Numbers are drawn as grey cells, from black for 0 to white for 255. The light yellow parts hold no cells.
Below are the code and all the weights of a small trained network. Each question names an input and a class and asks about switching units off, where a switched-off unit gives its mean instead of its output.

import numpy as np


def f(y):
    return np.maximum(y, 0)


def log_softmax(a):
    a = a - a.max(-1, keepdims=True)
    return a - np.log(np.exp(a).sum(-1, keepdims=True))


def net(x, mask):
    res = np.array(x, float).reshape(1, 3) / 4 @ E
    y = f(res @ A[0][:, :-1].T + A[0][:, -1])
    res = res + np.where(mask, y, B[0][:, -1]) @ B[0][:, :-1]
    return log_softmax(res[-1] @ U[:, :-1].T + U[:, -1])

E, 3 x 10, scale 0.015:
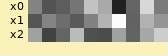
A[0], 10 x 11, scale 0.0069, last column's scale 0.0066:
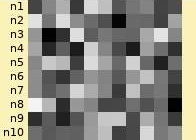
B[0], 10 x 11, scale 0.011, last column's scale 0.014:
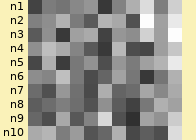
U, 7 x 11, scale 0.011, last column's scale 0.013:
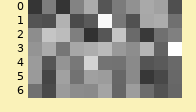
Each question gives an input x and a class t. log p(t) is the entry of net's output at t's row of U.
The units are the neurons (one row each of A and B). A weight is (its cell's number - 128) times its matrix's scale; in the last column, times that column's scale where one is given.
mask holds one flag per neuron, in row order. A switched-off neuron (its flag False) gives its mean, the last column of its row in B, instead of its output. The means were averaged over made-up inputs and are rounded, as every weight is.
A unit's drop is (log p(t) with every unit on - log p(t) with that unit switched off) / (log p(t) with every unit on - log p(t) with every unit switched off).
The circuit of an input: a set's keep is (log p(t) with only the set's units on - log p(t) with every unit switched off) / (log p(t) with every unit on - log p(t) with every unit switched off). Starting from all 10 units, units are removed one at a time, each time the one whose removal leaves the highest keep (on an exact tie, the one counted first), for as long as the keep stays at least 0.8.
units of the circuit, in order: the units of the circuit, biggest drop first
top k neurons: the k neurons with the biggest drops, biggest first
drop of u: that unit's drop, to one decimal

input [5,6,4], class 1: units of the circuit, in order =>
[n9]
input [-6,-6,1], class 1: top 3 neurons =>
[n2; n10; n4]
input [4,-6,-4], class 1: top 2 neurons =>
[n2; n3]
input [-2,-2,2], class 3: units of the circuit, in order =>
[n4; n5; n8]
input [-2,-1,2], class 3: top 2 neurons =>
[n4; n5]
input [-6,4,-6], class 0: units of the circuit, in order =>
[n5; n10]
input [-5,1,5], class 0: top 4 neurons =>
[n10; n4; n6; n3]
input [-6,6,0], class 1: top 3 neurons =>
[n10; n4; n9]
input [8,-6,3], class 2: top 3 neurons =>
[n4; n10; n6]
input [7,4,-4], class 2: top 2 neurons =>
[n10; n4]
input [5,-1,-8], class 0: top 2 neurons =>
[n1; n5]
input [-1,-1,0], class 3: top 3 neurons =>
[n4; n9; n10]
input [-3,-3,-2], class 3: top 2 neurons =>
[n4; n10]
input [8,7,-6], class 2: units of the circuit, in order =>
[n4]
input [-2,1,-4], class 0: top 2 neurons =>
[n10; n5]
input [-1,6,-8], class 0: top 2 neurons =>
[n5; n1]
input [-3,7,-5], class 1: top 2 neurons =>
[n9; n3]
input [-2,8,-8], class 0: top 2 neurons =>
[n5; n1]
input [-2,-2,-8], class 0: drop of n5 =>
0.2
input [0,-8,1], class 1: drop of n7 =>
0.0
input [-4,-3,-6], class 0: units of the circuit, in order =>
[n5]
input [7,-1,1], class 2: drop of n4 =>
0.1
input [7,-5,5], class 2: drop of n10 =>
0.3
